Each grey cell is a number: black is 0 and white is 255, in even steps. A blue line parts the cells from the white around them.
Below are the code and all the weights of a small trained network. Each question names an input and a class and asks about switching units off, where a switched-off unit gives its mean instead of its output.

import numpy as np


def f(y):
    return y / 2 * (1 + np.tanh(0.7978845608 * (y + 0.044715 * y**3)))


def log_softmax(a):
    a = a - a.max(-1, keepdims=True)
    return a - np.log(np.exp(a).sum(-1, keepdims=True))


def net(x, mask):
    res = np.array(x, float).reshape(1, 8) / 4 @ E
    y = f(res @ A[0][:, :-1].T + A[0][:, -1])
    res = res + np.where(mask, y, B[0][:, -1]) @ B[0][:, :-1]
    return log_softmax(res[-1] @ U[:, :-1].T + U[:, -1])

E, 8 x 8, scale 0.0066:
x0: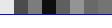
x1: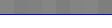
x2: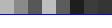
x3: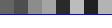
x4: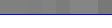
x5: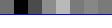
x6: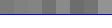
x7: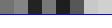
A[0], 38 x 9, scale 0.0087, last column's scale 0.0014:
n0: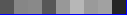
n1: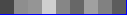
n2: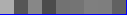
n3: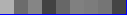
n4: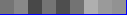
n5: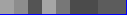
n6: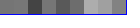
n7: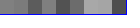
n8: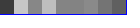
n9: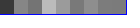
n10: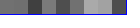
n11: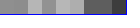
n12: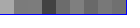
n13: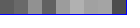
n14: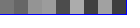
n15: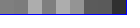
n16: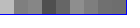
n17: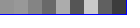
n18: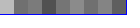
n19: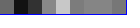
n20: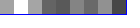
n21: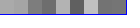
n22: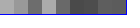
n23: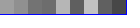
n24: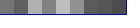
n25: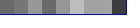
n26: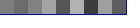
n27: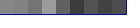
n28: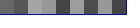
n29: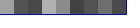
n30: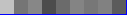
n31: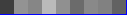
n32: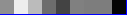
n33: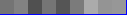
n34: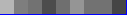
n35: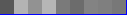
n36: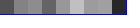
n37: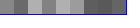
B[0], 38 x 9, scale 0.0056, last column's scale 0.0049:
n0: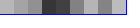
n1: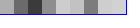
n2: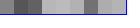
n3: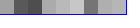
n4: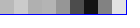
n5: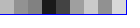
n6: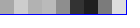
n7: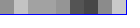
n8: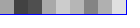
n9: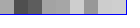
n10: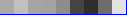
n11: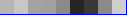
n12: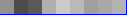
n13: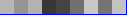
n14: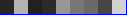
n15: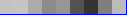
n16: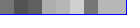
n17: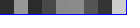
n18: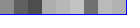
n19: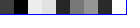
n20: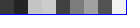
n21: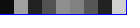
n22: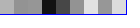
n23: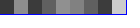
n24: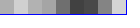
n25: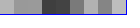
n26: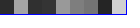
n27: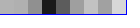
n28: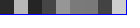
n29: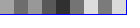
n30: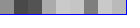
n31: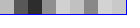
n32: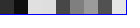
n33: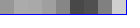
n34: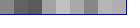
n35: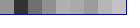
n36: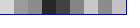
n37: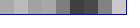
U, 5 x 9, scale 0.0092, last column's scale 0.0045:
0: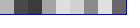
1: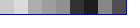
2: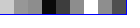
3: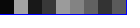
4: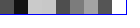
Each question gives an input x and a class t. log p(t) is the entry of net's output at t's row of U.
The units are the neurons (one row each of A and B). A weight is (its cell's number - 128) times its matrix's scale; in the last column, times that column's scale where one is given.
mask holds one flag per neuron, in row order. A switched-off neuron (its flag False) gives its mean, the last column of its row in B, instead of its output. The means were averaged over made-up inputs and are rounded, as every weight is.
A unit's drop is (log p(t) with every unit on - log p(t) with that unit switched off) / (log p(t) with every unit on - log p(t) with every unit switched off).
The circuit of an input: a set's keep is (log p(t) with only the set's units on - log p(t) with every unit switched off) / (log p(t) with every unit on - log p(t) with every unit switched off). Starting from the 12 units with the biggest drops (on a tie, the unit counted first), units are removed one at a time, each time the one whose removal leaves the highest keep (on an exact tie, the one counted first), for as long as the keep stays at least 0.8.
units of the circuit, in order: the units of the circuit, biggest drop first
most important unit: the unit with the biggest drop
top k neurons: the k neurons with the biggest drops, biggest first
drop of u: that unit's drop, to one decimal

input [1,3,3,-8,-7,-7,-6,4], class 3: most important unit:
n21
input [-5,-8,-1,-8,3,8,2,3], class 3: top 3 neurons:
n17, n21, n23
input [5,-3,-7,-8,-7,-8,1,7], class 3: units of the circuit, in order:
n21, n17
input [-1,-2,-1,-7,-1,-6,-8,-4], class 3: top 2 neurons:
n21, n17
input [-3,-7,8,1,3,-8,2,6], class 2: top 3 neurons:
n22, n27, n5
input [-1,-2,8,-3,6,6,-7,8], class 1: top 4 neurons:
n6, n4, n10, n7
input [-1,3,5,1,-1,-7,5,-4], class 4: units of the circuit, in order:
n32, n20
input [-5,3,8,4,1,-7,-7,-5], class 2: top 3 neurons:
n22, n27, n5
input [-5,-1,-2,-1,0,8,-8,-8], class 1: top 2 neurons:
n24, n11
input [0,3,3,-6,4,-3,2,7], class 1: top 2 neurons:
n4, n6
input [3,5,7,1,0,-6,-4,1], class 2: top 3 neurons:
n22, n27, n5
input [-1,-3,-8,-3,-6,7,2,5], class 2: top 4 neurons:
n36, n13, n0, n25
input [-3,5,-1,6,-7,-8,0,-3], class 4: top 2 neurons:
n32, n20
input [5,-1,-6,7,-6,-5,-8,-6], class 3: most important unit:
n14
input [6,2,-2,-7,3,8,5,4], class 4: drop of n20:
-0.2
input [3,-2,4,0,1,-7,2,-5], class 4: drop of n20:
0.2
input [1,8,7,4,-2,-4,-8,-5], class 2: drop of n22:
0.1
